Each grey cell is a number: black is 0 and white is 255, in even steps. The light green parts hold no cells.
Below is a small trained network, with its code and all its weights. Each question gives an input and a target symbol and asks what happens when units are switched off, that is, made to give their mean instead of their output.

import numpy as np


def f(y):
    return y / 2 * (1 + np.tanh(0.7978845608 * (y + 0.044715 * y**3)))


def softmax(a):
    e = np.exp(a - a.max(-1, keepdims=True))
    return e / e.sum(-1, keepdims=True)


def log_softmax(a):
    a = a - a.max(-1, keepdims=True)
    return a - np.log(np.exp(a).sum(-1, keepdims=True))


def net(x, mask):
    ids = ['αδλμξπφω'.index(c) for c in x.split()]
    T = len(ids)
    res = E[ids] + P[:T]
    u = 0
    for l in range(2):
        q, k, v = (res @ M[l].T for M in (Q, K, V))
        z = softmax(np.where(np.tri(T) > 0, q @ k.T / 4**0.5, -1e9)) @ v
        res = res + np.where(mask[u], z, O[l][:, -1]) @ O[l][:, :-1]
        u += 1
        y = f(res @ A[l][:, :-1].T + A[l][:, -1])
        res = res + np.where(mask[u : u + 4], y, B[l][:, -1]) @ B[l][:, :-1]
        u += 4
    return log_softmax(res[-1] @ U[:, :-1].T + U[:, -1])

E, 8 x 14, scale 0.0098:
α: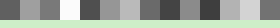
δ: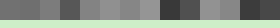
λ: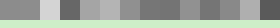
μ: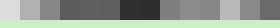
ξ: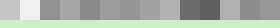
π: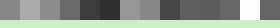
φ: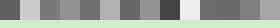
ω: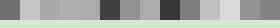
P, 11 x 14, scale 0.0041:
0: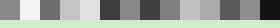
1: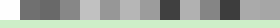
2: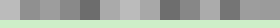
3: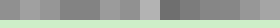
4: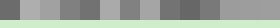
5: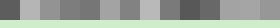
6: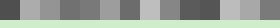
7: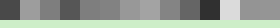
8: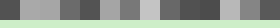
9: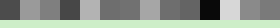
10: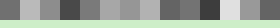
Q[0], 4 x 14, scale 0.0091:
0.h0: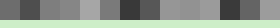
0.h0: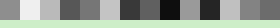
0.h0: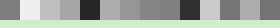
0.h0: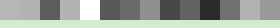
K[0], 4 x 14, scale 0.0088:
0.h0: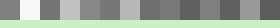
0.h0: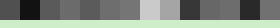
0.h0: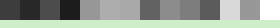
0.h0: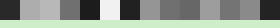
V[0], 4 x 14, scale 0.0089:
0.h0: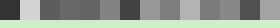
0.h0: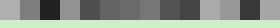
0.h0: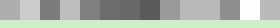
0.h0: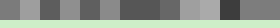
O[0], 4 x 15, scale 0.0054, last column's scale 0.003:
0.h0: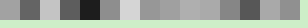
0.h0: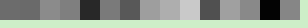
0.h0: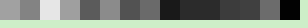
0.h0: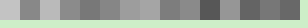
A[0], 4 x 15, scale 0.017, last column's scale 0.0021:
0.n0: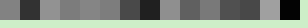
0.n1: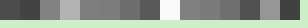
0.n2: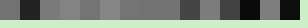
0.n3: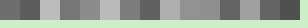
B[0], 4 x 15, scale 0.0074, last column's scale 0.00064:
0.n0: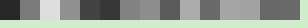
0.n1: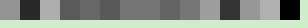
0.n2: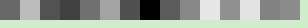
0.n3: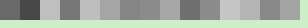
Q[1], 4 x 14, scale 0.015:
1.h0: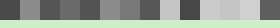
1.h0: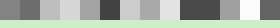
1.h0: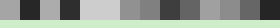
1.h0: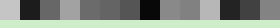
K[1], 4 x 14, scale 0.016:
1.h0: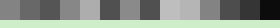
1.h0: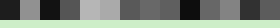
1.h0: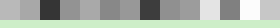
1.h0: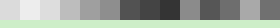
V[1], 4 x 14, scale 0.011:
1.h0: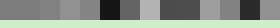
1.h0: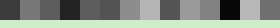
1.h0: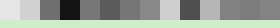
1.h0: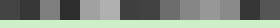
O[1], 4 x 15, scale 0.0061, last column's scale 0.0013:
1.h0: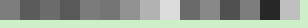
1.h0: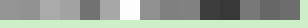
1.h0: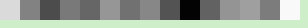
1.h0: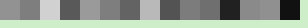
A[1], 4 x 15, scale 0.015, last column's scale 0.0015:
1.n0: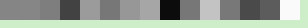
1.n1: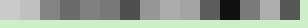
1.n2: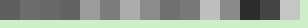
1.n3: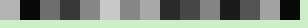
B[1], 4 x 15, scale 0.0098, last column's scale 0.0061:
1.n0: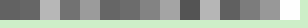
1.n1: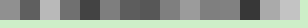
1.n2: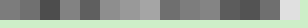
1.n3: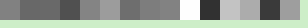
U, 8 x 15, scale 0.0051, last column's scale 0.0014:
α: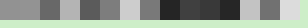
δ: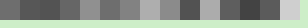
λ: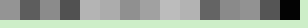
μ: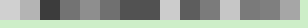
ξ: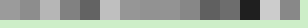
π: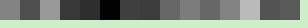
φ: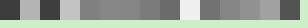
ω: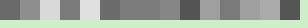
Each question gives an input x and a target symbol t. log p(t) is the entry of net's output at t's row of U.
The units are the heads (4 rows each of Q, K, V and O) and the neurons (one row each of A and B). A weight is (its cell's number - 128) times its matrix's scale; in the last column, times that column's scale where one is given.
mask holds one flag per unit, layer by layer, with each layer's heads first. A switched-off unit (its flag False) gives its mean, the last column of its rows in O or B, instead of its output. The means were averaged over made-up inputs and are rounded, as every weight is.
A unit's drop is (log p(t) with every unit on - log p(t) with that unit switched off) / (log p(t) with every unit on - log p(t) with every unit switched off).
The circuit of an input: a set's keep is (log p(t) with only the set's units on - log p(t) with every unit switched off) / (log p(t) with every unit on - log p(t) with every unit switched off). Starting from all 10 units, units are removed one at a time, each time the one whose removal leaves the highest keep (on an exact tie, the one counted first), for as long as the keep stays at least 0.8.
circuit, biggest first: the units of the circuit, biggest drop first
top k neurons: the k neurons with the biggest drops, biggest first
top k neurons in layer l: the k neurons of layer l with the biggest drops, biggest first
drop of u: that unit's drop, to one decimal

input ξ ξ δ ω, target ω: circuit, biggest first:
[1.h0, 0.n2, 1.n0]
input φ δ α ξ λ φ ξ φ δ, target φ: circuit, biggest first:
[1.h0, 0.h0]
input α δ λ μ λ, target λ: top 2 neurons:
[1.n3, 0.n2]
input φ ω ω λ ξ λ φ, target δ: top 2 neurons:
[1.n2, 0.n2]
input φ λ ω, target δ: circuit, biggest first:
[1.h0, 0.h0, 1.n2]
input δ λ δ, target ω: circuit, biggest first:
[1.h0, 1.n0, 0.n3]
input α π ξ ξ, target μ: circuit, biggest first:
[1.h0]
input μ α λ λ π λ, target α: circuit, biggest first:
[0.h0, 1.h0, 1.n0]
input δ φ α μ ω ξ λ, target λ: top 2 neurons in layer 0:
[0.n3, 0.n0]
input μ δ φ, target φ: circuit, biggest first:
[0.n2, 1.h0, 1.n0]
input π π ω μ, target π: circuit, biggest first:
[0.h0, 0.n0]
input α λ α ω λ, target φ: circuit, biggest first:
[1.h0, 1.n0]
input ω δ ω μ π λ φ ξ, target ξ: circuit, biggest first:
[1.h0, 1.n1, 0.n2]
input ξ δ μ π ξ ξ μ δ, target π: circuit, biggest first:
[1.h0, 1.n3, 0.h0]
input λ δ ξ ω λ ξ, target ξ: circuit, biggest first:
[1.h0, 1.n1]
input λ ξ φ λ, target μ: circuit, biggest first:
[1.h0, 0.h0]
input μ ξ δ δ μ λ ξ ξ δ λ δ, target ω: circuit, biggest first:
[1.h0, 0.h0, 1.n0, 0.n3]
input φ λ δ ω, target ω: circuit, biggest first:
[1.h0, 1.n0, 0.n2]
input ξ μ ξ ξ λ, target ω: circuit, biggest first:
[0.h0, 1.h0, 0.n3]
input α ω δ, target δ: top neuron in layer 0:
[0.n3]
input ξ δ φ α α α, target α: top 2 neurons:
[0.n2, 1.n0]
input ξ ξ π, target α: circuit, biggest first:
[1.h0, 0.h0, 1.n0]
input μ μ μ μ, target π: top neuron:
[1.n2]
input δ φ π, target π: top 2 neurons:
[1.n3, 1.n1]
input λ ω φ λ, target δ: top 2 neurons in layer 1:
[1.n2, 1.n3]
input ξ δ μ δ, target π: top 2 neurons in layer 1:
[1.n3, 1.n0]
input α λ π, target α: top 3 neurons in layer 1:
[1.n0, 1.n1, 1.n3]
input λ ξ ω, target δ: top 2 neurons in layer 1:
[1.n2, 1.n0]
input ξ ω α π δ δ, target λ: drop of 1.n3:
1.3
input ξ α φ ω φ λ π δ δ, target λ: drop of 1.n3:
1.4
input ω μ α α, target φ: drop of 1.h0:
2.0
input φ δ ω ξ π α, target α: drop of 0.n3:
0.1
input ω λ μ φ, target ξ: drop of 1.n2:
0.0
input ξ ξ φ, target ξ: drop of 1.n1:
0.3
